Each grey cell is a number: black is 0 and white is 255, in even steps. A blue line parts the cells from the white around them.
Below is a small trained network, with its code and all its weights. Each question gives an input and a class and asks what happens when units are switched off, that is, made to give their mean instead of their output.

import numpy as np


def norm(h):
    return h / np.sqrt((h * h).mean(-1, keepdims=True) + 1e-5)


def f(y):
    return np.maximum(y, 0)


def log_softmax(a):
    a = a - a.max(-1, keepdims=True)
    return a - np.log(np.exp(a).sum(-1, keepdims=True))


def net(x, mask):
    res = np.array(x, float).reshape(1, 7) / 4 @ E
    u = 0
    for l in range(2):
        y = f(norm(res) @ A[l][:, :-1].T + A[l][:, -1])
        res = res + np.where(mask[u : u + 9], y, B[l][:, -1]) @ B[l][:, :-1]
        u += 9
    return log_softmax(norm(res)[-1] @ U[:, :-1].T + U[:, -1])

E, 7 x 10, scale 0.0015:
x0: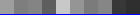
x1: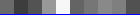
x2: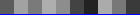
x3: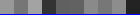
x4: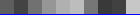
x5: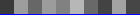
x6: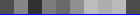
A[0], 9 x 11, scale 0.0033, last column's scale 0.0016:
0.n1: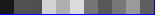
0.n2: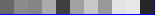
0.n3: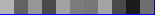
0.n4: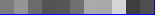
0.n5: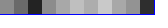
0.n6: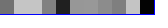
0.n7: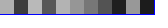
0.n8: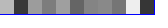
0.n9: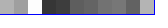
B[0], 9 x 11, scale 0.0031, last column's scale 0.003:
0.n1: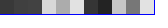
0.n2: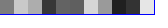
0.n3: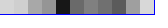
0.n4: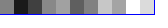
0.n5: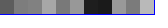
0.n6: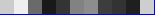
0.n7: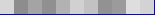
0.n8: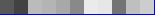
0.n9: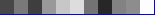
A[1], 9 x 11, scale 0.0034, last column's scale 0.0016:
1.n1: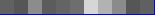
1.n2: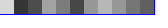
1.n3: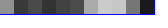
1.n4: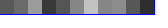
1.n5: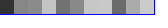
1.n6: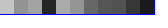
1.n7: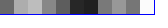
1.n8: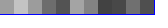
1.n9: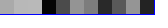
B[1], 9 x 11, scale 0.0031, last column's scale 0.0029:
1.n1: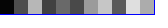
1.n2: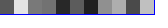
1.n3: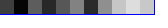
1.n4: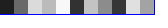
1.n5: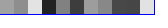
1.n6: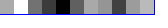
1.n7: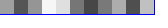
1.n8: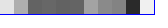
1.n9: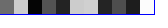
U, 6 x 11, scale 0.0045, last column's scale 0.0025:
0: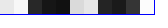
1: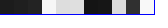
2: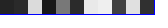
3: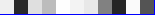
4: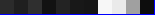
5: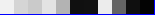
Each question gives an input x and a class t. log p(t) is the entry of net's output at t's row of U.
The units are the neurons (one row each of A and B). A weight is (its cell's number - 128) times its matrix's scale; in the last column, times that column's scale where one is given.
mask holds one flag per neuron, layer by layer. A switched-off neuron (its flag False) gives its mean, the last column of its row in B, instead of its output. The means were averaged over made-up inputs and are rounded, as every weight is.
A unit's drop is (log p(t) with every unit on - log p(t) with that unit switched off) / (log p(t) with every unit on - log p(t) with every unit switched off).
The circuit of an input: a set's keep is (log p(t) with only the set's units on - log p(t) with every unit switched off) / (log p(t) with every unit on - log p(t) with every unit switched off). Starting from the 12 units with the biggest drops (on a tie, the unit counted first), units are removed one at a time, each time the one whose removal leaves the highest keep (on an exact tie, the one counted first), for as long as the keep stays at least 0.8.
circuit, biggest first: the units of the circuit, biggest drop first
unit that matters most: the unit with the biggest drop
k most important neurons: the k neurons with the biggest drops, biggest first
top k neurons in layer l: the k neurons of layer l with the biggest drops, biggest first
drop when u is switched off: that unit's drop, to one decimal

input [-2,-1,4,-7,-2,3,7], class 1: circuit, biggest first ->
[0.n1]
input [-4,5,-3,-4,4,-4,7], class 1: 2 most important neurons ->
[0.n1; 0.n5]
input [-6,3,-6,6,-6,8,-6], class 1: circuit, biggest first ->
[0.n3; 0.n9]
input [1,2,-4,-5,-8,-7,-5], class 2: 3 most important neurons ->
[0.n8; 0.n1; 1.n5]
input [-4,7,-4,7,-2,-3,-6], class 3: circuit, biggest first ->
[0.n8; 0.n7]
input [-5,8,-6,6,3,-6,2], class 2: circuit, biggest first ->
[0.n8; 1.n1]
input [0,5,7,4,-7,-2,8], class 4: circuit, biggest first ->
[1.n3; 0.n4]
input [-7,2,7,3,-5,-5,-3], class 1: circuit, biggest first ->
[1.n7; 0.n9]
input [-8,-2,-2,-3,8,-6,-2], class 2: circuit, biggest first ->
[0.n8; 1.n5]
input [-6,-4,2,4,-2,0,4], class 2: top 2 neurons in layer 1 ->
[1.n4; 1.n1]
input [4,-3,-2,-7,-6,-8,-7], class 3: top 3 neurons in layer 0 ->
[0.n8; 0.n2; 0.n9]
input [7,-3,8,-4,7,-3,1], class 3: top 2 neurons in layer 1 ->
[1.n9; 1.n2]
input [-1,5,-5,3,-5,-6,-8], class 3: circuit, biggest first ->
[0.n8; 0.n9]
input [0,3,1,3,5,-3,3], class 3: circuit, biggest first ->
[1.n9]
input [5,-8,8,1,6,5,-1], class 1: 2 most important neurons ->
[0.n6; 0.n2]
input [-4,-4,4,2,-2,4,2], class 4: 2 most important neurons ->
[0.n4; 0.n3]
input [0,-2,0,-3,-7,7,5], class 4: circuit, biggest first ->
[0.n4; 1.n3]
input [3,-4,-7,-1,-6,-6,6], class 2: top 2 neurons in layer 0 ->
[0.n4; 0.n3]
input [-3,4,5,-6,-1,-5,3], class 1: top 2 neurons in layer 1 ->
[1.n8; 1.n6]
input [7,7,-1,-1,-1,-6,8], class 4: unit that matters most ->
0.n9
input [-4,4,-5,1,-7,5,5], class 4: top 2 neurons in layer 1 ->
[1.n3; 1.n2]
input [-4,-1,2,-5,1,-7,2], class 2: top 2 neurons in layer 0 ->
[0.n8; 0.n3]
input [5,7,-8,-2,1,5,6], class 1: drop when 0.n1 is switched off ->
0.0
